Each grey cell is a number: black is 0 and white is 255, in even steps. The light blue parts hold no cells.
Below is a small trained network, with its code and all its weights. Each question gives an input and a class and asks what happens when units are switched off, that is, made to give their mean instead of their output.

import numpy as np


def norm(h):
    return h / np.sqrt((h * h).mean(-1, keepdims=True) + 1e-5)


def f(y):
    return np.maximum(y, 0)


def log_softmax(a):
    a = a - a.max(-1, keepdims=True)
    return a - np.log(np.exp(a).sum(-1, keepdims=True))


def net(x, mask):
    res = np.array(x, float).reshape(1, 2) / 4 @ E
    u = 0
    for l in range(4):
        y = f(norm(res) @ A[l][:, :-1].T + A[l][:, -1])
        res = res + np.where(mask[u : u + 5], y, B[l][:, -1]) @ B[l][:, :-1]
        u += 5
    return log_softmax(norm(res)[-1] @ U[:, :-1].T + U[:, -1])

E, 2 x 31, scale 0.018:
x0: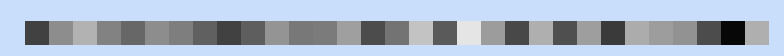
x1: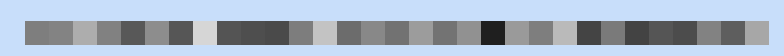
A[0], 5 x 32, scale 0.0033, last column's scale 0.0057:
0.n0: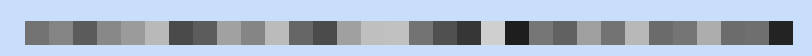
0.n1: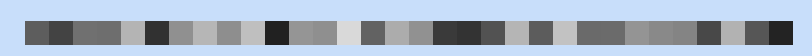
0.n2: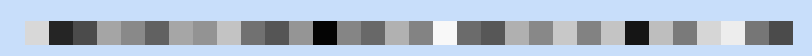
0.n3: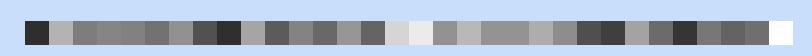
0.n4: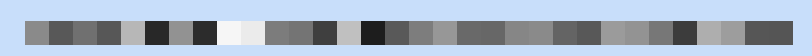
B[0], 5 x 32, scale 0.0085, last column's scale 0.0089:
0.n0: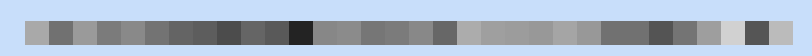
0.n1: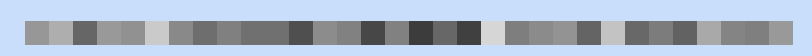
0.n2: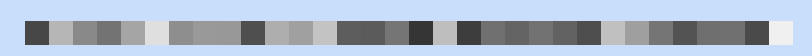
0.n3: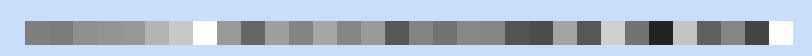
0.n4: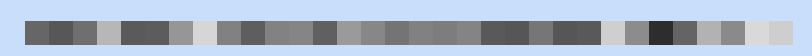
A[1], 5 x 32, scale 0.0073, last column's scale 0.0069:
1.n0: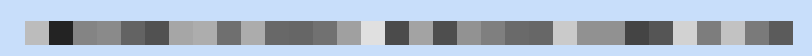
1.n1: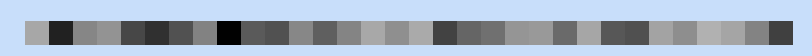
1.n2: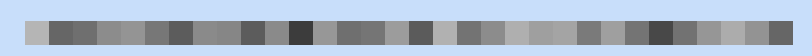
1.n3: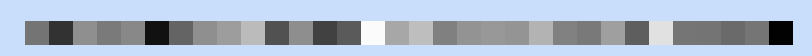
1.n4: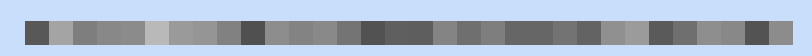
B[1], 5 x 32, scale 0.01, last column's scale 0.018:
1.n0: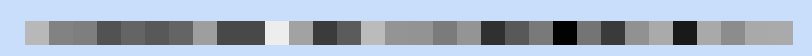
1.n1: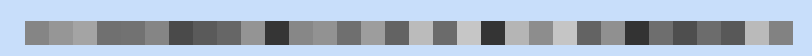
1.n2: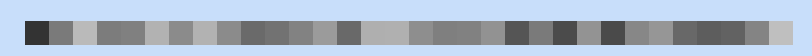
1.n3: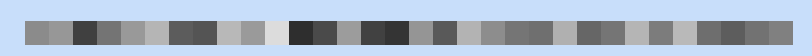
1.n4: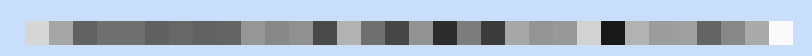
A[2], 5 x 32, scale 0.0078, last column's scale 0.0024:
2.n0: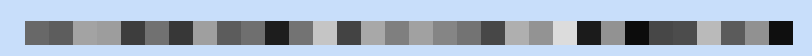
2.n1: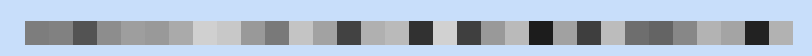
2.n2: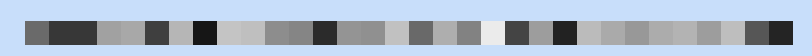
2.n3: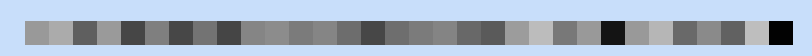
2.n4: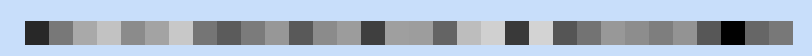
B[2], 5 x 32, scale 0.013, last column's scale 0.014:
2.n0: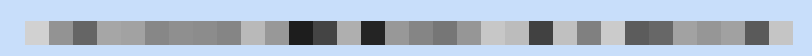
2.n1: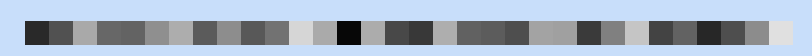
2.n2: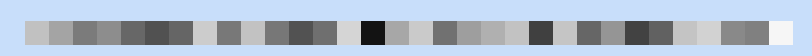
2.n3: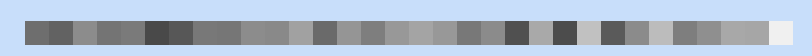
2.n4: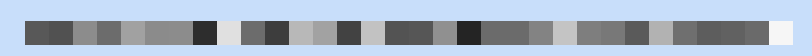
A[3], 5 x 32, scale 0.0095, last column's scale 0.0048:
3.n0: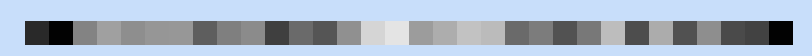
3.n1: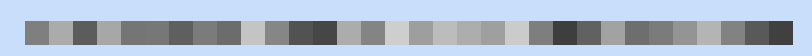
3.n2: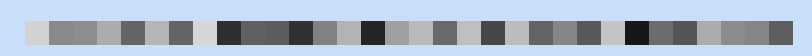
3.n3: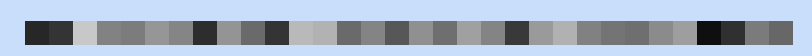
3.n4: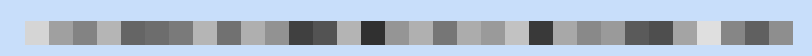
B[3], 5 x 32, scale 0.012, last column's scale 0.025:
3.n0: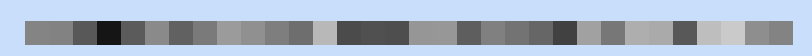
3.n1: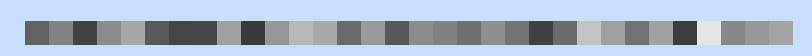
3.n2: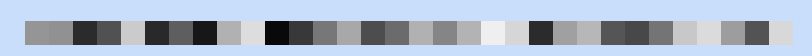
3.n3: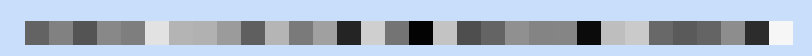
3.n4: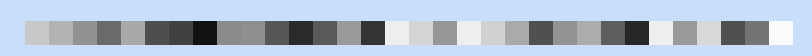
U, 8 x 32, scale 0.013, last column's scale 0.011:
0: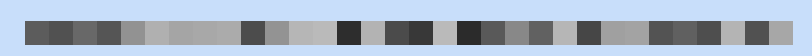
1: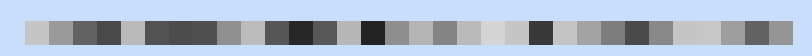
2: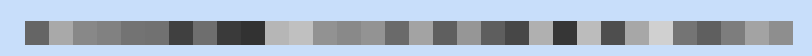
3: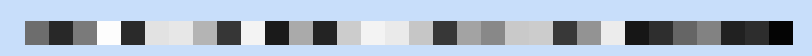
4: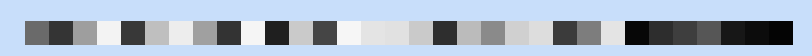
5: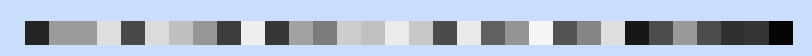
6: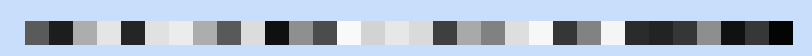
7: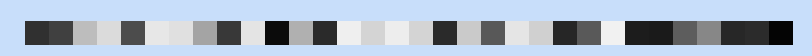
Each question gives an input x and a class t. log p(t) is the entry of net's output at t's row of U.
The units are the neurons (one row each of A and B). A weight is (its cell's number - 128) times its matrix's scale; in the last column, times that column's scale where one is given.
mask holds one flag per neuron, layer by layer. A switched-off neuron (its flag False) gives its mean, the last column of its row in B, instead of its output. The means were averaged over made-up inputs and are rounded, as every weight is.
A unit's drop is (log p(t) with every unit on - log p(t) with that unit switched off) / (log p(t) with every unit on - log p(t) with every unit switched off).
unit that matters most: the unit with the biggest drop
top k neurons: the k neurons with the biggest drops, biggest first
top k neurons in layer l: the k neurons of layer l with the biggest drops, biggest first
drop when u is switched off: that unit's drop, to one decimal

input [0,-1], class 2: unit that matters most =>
1.n0
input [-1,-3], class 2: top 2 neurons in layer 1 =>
1.n4, 1.n2
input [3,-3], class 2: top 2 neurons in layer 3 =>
3.n2, 3.n4
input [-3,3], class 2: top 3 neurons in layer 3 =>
3.n3, 3.n2, 3.n4
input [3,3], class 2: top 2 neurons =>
2.n2, 0.n3
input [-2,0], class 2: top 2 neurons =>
1.n4, 2.n2
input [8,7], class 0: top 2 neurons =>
2.n4, 2.n2
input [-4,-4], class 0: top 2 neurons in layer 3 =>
3.n4, 3.n2
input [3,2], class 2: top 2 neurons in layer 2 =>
2.n2, 2.n0
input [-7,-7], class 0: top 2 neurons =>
2.n1, 0.n2
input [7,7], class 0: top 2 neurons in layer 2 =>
2.n4, 2.n2
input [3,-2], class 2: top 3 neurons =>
0.n3, 1.n0, 2.n2
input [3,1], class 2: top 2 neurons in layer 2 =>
2.n2, 2.n0
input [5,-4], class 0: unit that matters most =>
2.n4
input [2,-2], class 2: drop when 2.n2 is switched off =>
0.5
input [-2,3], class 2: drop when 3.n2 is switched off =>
0.1
